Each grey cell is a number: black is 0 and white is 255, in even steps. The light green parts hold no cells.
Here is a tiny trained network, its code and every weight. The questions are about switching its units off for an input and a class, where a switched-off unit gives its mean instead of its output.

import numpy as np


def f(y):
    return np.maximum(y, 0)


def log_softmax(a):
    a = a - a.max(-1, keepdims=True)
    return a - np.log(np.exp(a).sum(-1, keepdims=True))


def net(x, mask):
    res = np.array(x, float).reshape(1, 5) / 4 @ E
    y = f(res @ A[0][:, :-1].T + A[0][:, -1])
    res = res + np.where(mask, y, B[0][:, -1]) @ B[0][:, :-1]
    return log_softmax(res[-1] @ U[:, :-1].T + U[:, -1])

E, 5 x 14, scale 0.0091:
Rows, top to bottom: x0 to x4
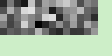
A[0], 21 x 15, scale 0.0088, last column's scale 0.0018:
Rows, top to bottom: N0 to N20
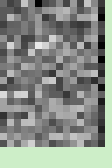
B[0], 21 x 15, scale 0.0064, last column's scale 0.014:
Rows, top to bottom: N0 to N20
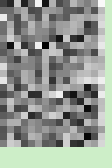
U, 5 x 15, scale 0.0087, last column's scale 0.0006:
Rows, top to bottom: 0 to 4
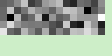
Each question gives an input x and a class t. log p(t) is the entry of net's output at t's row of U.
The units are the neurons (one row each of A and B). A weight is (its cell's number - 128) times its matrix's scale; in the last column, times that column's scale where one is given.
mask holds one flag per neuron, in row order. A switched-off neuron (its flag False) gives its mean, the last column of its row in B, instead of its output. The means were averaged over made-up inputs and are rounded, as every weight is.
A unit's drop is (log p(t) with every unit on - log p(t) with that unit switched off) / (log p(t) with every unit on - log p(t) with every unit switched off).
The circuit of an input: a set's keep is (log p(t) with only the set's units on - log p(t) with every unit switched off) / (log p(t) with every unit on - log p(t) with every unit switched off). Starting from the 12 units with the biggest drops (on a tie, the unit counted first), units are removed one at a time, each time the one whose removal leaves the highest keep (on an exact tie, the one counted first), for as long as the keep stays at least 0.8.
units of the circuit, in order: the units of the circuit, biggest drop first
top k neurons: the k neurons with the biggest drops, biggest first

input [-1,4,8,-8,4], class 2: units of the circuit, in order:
[N6]
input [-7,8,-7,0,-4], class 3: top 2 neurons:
[N20, N17]
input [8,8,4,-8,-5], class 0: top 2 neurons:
[N16, N7]
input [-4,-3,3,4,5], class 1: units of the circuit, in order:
[N3, N4]
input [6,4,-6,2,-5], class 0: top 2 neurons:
[N16, N7]
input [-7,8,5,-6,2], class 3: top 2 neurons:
[N20, N17]
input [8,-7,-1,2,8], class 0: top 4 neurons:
[N16, N1, N7, N19]
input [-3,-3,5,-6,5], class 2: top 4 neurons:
[N6, N19, N15, N2]
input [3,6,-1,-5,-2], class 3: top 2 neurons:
[N0, N20]
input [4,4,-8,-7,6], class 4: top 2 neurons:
[N2, N10]
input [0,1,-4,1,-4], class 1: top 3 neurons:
[N11, N15, N19]
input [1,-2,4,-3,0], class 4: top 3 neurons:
[N0, N11, N20]
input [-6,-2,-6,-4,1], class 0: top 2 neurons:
[N13, N11]
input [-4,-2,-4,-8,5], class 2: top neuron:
[N6]
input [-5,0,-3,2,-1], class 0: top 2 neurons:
[N13, N11]
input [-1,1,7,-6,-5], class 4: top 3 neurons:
[N11, N0, N9]
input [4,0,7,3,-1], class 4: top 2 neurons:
[N11, N13]
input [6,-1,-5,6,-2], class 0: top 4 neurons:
[N16, N6, N7, N1]
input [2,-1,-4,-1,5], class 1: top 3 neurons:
[N11, N12, N3]
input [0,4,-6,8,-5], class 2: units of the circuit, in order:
[N0]
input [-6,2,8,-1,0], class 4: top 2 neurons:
[N11, N9]
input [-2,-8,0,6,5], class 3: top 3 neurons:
[N5, N14, N6]
